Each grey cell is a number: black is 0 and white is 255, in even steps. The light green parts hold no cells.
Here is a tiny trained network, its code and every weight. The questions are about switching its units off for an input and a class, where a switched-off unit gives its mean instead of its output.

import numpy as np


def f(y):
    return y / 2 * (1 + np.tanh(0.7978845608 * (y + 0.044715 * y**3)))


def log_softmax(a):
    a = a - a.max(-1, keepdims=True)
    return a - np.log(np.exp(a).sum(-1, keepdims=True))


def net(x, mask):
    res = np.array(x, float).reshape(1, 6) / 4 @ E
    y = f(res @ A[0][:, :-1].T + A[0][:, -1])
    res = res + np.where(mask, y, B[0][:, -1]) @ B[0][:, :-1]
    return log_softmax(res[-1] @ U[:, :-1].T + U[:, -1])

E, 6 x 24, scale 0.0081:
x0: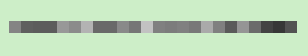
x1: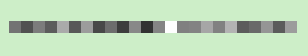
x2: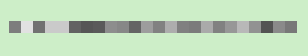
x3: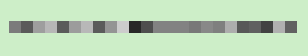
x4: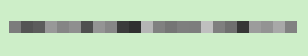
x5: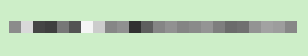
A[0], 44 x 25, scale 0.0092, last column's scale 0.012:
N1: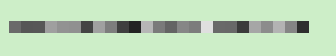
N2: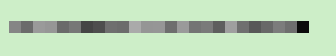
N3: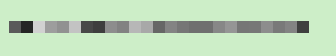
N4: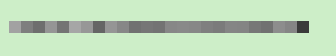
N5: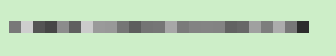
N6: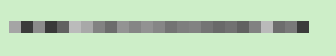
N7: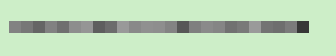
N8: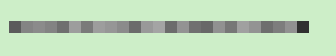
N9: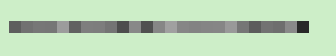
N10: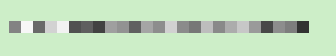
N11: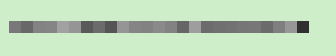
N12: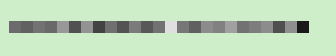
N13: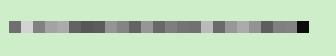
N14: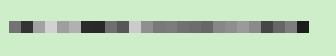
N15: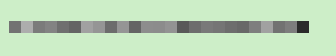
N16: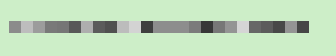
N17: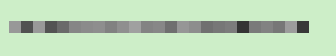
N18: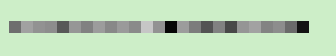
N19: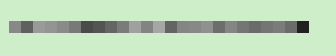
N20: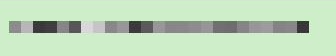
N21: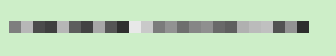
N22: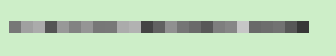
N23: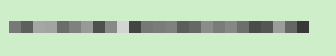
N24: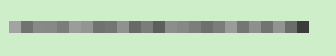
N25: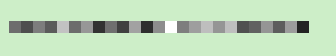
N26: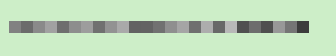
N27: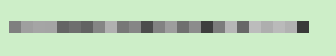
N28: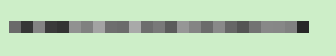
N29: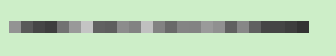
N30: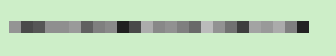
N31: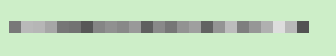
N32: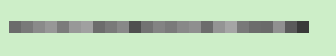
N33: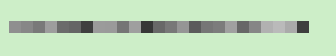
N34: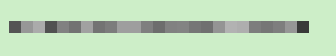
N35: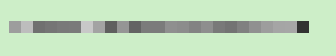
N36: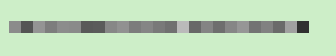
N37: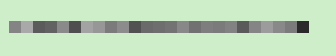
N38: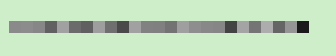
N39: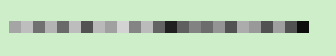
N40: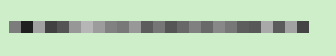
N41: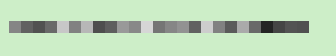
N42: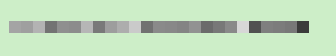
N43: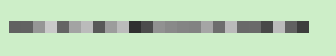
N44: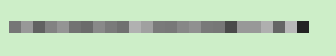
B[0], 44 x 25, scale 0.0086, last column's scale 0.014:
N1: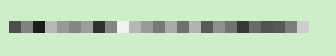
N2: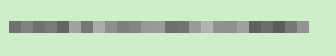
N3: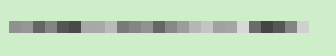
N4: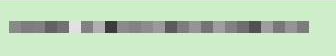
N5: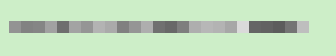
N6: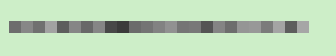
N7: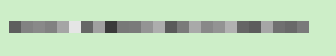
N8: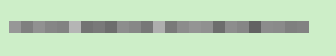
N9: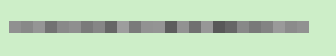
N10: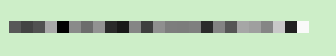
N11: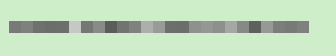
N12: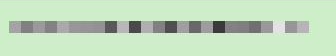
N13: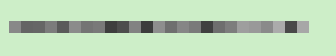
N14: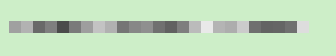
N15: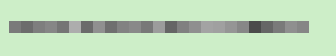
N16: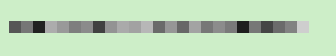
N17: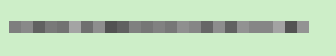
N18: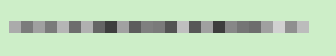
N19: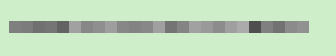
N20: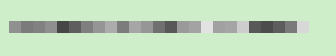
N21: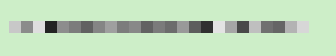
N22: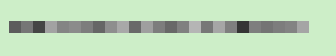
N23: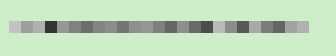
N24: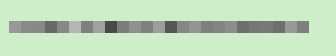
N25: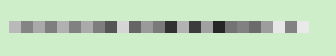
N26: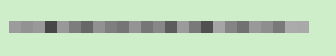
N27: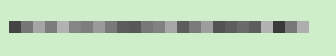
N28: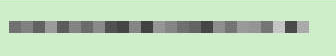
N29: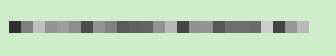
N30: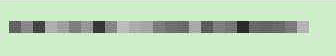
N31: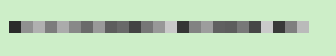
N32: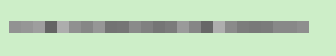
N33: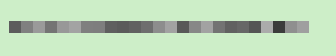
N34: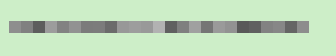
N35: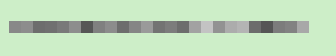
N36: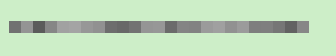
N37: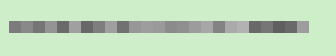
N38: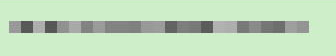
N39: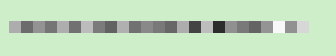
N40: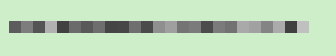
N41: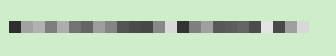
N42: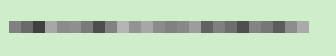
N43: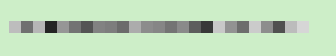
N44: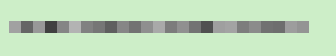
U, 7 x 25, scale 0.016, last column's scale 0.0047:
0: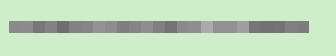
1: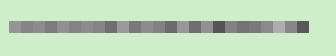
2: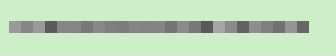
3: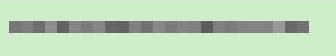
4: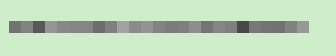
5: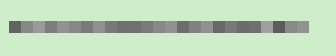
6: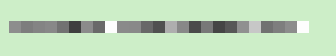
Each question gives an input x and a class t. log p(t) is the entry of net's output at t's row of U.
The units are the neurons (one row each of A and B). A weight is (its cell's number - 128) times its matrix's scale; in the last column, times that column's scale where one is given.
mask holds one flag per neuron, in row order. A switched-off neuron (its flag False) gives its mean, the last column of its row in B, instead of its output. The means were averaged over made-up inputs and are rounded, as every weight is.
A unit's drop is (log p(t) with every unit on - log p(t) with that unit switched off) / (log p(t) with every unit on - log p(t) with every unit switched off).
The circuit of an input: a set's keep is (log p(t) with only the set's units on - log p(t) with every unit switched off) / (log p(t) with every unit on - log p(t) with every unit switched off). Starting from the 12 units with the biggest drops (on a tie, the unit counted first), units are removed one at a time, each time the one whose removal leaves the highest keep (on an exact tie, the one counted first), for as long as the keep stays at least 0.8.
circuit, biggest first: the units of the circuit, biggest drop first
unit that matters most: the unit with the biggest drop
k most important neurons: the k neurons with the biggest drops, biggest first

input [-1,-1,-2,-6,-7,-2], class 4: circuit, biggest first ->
N16
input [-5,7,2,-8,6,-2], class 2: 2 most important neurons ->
N21; N39
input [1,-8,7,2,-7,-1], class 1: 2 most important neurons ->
N39; N18
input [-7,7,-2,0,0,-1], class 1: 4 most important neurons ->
N25; N12; N41; N29
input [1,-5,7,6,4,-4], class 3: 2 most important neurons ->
N10; N21
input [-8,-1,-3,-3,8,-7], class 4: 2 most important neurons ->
N1; N30
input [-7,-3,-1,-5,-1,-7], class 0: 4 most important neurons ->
N14; N3; N41; N29
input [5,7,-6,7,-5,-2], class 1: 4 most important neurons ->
N25; N12; N21; N10
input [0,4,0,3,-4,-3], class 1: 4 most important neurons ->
N25; N1; N30; N12
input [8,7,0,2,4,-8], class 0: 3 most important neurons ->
N14; N3; N31
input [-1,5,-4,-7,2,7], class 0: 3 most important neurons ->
N20; N5; N43
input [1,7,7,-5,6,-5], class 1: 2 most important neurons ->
N25; N12
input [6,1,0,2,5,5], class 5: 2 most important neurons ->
N41; N29
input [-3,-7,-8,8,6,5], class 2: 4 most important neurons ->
N43; N10; N23; N25
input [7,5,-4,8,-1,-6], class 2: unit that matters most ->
N43
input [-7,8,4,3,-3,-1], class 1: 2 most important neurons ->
N25; N12
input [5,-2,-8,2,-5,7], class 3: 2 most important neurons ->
N40; N6
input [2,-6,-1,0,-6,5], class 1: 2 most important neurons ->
N39; N18
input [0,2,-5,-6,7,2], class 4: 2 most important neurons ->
N1; N30
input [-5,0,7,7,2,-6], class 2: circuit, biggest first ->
N43
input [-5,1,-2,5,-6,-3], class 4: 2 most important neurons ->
N16; N21
